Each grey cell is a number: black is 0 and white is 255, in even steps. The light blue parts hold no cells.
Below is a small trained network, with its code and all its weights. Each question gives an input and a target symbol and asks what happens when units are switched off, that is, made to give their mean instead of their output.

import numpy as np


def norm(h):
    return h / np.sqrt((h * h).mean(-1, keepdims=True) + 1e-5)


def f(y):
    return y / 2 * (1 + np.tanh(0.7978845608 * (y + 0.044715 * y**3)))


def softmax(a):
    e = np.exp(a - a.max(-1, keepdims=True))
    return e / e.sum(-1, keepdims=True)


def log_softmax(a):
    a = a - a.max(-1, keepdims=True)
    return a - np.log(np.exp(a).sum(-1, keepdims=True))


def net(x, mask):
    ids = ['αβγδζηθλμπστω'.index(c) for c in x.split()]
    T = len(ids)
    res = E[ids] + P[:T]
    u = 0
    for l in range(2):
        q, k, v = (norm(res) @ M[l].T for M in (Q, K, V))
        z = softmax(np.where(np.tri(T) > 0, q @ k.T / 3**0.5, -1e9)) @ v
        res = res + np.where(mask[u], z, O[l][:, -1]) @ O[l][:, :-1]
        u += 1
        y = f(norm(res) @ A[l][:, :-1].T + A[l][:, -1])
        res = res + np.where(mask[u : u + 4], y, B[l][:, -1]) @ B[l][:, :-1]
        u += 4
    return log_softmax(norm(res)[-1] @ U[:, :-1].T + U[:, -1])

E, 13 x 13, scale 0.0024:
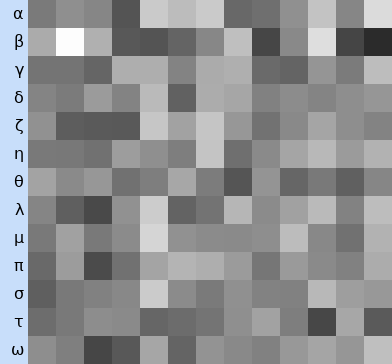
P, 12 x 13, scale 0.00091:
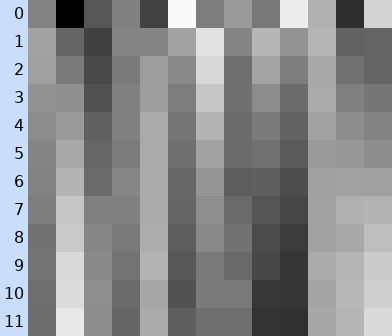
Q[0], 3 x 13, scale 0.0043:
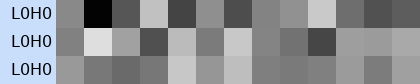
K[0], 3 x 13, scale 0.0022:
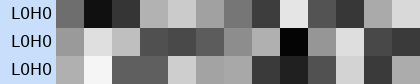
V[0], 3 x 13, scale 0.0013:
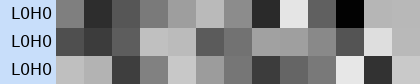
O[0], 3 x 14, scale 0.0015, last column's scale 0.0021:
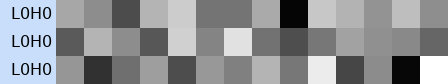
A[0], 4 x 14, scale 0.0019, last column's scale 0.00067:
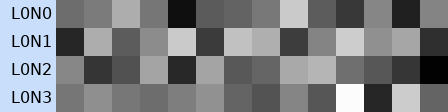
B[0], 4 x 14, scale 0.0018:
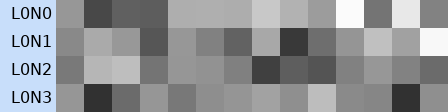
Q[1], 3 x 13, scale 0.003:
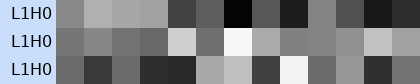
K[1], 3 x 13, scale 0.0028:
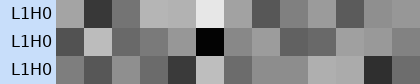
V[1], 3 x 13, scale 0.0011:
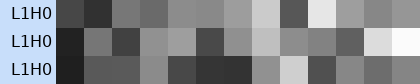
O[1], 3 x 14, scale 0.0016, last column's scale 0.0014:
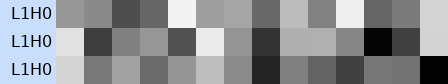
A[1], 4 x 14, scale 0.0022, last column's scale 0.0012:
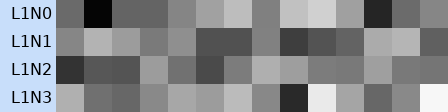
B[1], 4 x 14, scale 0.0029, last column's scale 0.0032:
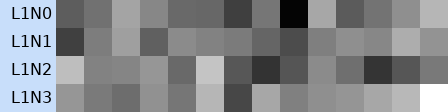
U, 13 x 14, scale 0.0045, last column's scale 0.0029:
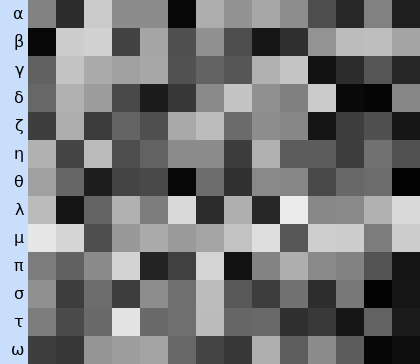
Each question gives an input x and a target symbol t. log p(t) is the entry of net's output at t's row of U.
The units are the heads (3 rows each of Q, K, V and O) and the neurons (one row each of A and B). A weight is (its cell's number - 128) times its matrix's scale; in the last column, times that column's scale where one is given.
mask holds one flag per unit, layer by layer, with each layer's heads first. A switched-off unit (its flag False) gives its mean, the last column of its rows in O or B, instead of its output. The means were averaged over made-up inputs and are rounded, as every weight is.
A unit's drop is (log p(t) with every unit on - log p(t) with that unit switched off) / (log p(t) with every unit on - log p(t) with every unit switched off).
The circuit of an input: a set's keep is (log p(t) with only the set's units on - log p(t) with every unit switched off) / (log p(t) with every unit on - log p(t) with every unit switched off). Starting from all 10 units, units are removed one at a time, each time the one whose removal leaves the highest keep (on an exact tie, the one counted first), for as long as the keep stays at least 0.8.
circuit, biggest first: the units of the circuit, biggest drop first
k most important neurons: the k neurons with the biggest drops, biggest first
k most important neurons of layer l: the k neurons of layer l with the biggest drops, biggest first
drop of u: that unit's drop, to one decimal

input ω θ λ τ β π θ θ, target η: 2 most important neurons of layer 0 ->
(L0N0 L0N1)
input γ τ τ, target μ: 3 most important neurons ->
(L1N0 L0N1 L0N2)
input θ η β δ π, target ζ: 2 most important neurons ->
(L1N3 L0N1)
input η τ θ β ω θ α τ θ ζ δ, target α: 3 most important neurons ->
(L1N3 L0N0 L0N1)
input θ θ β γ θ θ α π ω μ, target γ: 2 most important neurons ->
(L1N3 L0N1)
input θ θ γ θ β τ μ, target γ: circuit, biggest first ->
(L0H0 L1N3)
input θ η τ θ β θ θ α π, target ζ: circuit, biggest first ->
(L0H0 L1N3)
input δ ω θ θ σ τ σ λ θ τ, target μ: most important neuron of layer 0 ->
(L0N0)
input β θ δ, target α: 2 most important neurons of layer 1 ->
(L1N3 L1N0)
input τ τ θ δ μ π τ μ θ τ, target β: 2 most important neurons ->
(L1N1 L1N3)
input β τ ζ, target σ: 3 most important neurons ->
(L1N3 L1N0 L0N2)
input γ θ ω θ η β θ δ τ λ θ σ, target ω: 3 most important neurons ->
(L1N3 L1N2 L0N1)
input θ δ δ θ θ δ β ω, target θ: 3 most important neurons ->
(L1N3 L1N2 L0N1)
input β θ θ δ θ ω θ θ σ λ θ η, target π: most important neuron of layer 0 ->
(L0N1)
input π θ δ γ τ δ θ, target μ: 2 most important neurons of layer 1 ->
(L1N0 L1N2)
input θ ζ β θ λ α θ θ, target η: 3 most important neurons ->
(L1N3 L0N1 L0N0)
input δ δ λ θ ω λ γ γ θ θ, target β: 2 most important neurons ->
(L0N1 L1N1)
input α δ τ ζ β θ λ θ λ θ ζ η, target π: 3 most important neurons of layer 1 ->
(L1N3 L1N2 L1N1)
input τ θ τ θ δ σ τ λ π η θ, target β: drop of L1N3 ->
0.1
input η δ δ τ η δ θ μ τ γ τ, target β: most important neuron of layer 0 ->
(L0N3)
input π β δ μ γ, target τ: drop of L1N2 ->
0.3
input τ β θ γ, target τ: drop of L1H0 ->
0.2
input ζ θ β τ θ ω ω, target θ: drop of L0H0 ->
1.2
